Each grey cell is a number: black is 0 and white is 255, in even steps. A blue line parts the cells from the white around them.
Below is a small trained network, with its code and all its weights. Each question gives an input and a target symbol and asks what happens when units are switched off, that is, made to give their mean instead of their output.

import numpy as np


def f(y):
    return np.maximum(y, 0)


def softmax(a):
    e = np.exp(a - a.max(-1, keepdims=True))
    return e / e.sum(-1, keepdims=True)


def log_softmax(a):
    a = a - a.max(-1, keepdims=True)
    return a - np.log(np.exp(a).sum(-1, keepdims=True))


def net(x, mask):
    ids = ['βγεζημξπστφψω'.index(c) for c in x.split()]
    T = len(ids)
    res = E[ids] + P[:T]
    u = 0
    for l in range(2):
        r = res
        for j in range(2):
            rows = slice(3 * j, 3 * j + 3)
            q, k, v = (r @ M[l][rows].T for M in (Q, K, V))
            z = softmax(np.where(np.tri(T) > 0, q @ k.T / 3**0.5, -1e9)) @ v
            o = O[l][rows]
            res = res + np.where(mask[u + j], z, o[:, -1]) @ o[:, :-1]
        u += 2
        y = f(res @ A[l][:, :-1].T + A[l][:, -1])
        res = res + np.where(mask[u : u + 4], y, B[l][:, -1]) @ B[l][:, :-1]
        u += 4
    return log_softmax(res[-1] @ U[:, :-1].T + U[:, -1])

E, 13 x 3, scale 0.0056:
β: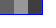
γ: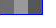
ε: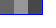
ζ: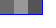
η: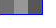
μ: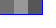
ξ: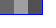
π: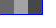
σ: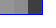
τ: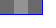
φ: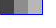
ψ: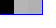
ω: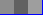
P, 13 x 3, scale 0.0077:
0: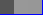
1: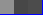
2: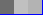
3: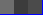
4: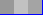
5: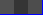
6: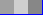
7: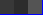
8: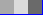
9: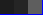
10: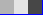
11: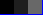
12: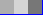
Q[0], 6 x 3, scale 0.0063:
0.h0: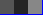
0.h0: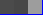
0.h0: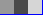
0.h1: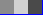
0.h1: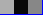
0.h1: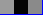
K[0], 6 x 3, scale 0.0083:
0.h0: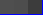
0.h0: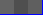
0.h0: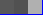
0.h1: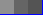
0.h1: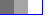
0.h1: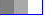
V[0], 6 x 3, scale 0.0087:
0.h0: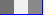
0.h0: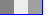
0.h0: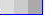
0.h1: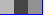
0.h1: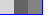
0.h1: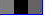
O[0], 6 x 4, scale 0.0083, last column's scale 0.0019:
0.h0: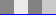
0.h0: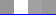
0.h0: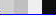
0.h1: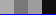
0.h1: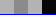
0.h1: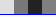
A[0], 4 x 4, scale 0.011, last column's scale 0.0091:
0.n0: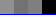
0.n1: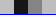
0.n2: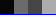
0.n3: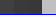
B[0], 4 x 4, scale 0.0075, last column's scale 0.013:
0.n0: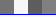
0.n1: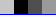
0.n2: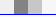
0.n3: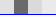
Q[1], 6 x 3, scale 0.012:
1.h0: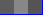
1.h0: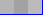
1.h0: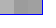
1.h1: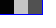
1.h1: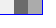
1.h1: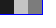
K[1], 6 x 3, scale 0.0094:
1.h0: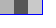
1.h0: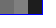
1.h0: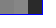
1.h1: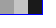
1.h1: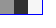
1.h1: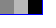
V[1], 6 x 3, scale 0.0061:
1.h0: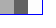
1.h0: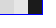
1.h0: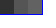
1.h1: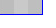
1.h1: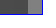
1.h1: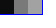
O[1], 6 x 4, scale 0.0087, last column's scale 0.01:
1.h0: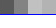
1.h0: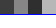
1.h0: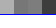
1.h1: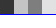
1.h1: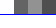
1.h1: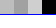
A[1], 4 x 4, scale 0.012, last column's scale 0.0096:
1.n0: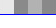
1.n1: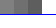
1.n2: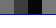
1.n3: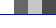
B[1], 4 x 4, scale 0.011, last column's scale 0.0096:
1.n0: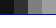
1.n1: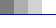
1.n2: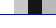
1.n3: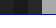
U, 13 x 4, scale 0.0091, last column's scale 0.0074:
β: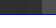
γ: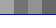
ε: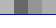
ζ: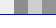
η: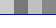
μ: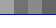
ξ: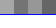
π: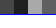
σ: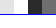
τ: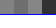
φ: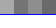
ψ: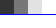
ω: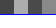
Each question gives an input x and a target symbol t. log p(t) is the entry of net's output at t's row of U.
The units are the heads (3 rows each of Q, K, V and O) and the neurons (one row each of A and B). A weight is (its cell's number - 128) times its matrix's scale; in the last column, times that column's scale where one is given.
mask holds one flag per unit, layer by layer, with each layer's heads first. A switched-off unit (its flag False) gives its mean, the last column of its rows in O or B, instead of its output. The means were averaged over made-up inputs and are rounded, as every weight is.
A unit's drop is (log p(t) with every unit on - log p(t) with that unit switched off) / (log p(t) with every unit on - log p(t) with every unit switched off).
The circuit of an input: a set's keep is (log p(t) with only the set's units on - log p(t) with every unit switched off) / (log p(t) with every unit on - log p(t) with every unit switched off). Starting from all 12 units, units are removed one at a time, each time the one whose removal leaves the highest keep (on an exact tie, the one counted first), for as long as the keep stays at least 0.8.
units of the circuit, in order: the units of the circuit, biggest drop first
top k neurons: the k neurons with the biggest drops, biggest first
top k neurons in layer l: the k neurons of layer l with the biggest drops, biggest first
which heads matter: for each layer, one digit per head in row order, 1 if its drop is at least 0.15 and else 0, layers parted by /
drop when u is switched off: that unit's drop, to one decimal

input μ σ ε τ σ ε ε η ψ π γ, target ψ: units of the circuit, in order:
1.n2
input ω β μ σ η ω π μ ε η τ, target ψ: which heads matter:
10 / 11
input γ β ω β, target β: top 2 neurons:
1.n3, 0.n3
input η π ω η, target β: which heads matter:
11 / 10
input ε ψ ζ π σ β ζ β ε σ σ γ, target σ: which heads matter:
10 / 11
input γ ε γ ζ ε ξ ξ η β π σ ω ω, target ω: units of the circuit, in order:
0.n2, 0.n3
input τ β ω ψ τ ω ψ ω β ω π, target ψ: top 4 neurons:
0.n2, 0.n3, 1.n2, 0.n1
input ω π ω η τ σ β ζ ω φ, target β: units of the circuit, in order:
0.h0, 1.n3, 0.n3, 0.n2
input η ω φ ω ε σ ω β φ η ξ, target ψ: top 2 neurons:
0.n2, 0.n3
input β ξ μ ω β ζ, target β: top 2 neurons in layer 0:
0.n2, 0.n1
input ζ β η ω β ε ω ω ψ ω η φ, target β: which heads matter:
10 / 00
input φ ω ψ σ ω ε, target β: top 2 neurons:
1.n3, 0.n1
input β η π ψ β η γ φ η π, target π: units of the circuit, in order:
0.n3, 0.n2, 0.h0, 1.n3
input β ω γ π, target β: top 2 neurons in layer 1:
1.n3, 1.n0
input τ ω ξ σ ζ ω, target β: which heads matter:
10 / 00
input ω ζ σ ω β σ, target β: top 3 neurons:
1.n3, 0.n2, 1.n0
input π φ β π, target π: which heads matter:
11 / 10
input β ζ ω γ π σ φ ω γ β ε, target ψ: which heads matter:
10 / 11
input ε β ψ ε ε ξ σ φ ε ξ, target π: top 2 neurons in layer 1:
1.n3, 1.n0
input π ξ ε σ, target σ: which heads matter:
10 / 01
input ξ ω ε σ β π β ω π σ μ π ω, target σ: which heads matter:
01 / 00
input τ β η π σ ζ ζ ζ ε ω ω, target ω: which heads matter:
11 / 11
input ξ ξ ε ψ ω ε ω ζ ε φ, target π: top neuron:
1.n3
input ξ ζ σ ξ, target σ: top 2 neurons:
0.n3, 1.n2
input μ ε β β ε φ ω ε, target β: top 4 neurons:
1.n3, 0.n3, 0.n2, 0.n1
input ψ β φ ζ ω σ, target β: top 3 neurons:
0.n3, 1.n3, 0.n1
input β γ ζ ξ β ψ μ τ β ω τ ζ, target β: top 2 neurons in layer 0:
0.n2, 0.n3
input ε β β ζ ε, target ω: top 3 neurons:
0.n3, 0.n2, 0.n1
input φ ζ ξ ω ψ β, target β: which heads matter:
10 / 10
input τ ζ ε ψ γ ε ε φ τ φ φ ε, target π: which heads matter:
10 / 01
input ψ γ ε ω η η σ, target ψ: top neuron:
0.n1
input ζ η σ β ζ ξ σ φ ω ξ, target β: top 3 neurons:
1.n3, 0.n3, 0.n2
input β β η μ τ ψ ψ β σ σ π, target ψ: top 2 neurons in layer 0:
0.n2, 0.n1
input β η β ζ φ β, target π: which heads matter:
10 / 10
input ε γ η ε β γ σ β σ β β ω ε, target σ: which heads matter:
01 / 10
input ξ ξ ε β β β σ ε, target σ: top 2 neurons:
1.n2, 0.n2
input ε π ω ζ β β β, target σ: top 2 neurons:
0.n3, 0.n2
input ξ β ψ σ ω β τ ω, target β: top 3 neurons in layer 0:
0.n1, 0.n3, 0.n2
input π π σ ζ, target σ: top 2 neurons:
1.n2, 0.n3
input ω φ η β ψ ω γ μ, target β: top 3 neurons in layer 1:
1.n3, 1.n0, 1.n2
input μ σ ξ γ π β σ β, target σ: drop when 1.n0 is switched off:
0.0
